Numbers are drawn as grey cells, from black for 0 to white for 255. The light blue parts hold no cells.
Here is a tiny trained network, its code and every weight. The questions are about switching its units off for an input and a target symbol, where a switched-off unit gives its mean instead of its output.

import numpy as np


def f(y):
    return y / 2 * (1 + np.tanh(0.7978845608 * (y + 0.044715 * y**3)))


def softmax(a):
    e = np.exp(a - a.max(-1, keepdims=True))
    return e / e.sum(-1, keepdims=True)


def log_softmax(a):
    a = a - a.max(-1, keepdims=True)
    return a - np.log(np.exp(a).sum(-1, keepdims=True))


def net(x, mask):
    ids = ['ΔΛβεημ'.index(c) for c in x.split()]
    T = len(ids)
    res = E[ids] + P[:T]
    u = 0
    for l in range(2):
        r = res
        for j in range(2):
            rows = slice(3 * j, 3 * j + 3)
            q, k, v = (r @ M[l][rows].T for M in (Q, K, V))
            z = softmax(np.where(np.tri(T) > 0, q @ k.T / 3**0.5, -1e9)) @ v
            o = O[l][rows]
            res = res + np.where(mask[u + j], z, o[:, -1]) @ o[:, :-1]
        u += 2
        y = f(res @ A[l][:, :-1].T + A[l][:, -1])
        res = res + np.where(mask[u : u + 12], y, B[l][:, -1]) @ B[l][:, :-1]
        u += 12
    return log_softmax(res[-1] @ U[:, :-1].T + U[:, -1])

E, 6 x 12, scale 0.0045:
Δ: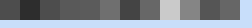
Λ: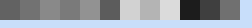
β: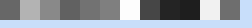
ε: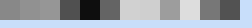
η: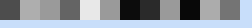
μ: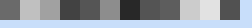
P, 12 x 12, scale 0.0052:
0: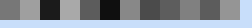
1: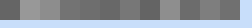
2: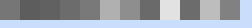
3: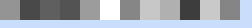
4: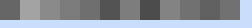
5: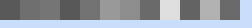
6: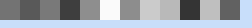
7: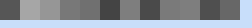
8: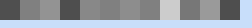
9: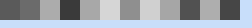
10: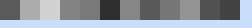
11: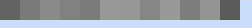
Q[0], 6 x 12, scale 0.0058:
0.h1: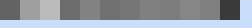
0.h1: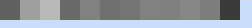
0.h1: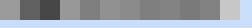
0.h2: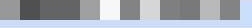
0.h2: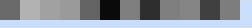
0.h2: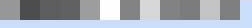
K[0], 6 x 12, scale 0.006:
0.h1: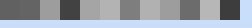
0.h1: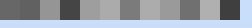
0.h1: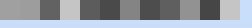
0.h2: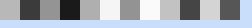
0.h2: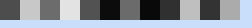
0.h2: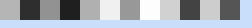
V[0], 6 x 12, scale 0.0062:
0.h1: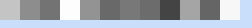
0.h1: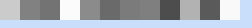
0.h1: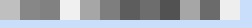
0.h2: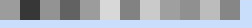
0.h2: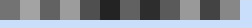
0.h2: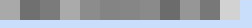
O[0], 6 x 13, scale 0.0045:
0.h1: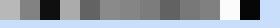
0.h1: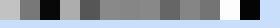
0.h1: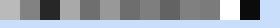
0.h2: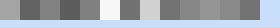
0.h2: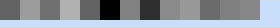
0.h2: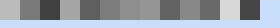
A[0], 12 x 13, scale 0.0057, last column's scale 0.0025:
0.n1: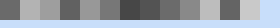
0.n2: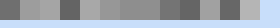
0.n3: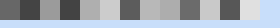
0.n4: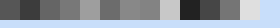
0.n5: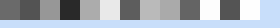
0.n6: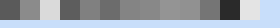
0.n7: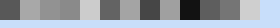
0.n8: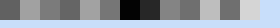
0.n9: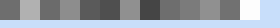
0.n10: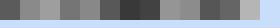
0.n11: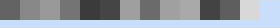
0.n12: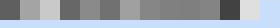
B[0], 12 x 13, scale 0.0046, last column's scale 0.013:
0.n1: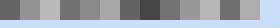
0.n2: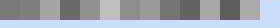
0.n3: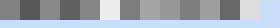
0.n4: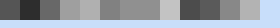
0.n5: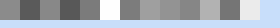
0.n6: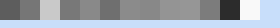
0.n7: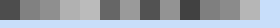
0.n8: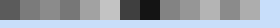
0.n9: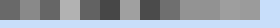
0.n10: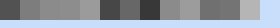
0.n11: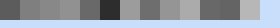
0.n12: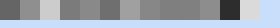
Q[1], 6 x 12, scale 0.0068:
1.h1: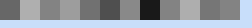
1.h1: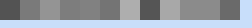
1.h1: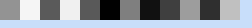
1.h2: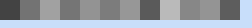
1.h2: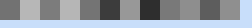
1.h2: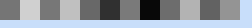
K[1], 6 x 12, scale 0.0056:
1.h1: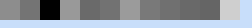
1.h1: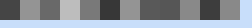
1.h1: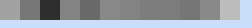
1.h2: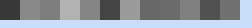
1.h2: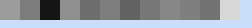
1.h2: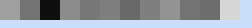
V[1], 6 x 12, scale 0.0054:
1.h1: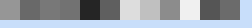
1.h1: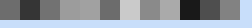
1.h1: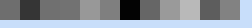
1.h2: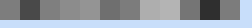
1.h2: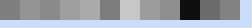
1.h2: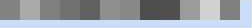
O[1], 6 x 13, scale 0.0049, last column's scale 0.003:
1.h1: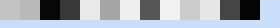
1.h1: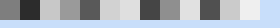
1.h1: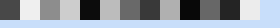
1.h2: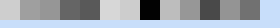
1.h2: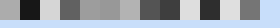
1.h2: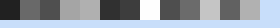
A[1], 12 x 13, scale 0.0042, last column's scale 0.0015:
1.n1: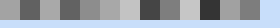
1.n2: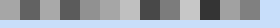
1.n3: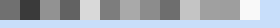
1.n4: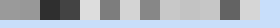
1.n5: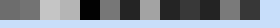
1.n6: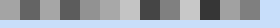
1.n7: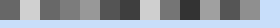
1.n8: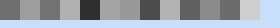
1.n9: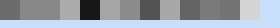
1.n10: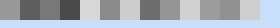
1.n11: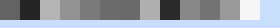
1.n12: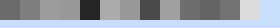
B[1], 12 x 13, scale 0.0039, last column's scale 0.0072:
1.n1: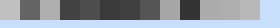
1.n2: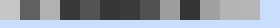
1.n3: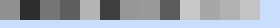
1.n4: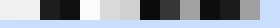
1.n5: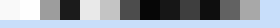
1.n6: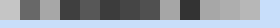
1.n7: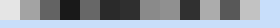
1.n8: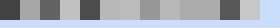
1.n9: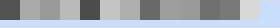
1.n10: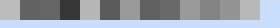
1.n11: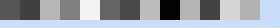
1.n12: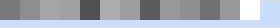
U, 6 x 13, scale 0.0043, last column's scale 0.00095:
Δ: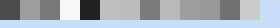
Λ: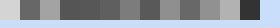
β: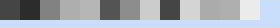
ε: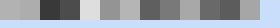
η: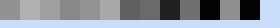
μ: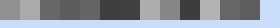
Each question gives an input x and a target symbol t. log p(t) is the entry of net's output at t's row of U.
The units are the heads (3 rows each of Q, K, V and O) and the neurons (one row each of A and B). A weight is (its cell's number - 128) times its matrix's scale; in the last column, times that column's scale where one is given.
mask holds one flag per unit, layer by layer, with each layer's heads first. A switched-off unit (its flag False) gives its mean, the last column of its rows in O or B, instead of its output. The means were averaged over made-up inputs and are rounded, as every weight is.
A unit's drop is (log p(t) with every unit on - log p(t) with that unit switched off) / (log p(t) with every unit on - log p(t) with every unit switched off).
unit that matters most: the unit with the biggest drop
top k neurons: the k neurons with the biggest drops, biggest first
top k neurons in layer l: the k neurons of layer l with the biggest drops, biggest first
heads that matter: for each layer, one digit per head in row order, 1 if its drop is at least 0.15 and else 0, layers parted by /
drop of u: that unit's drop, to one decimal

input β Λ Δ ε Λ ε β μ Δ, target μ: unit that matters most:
0.h1
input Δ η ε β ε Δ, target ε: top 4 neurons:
1.n4, 0.n11, 0.n6, 0.n12
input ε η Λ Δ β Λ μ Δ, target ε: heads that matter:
01 / 10
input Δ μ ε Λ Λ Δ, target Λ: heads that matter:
10 / 11
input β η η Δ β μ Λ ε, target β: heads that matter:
00 / 11
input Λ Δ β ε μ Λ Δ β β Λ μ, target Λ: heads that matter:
01 / 11
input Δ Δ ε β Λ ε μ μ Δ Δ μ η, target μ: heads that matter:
00 / 11
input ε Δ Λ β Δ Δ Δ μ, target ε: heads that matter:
01 / 10
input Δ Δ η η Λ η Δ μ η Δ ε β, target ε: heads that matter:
00 / 10
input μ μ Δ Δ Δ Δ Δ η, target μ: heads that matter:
01 / 11
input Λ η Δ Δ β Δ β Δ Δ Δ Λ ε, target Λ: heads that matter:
00 / 11
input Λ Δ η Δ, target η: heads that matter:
00 / 10
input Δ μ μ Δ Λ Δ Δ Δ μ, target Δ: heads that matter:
10 / 10
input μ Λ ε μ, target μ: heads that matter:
11 / 11
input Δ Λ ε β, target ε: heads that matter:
11 / 10
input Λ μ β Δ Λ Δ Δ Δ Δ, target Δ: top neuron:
0.n10
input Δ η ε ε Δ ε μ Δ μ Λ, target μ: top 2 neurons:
1.n7, 0.n1
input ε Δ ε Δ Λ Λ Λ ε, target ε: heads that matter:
01 / 10
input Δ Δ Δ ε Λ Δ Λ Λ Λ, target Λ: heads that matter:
00 / 11
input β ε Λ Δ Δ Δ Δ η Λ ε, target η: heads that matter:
01 / 10
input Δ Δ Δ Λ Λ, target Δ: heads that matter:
01 / 10
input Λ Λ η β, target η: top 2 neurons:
1.n5, 0.n8
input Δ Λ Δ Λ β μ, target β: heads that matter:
10 / 11
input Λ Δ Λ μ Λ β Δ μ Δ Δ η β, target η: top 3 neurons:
1.n5, 0.n7, 0.n8
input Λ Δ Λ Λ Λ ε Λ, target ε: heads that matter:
11 / 10
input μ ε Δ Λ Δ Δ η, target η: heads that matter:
10 / 10
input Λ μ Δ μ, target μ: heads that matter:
00 / 11
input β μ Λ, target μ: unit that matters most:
1.h2
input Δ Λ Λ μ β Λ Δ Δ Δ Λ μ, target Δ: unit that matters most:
0.h2
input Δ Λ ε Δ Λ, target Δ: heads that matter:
01 / 10
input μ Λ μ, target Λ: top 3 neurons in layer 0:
0.n5, 0.n7, 0.n8
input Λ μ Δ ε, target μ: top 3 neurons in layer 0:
0.n1, 0.n4, 0.n8
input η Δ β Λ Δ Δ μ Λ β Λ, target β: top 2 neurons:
0.n1, 0.n2
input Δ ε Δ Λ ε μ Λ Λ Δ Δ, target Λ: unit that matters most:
1.h2
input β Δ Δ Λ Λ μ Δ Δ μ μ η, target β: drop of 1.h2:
0.2
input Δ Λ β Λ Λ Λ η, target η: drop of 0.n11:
0.1
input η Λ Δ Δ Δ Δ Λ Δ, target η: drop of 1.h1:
1.1
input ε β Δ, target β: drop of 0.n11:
0.0
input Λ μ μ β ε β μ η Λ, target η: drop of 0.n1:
0.1
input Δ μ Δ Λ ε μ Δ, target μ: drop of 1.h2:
0.5
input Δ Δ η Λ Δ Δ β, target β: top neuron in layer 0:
0.n2
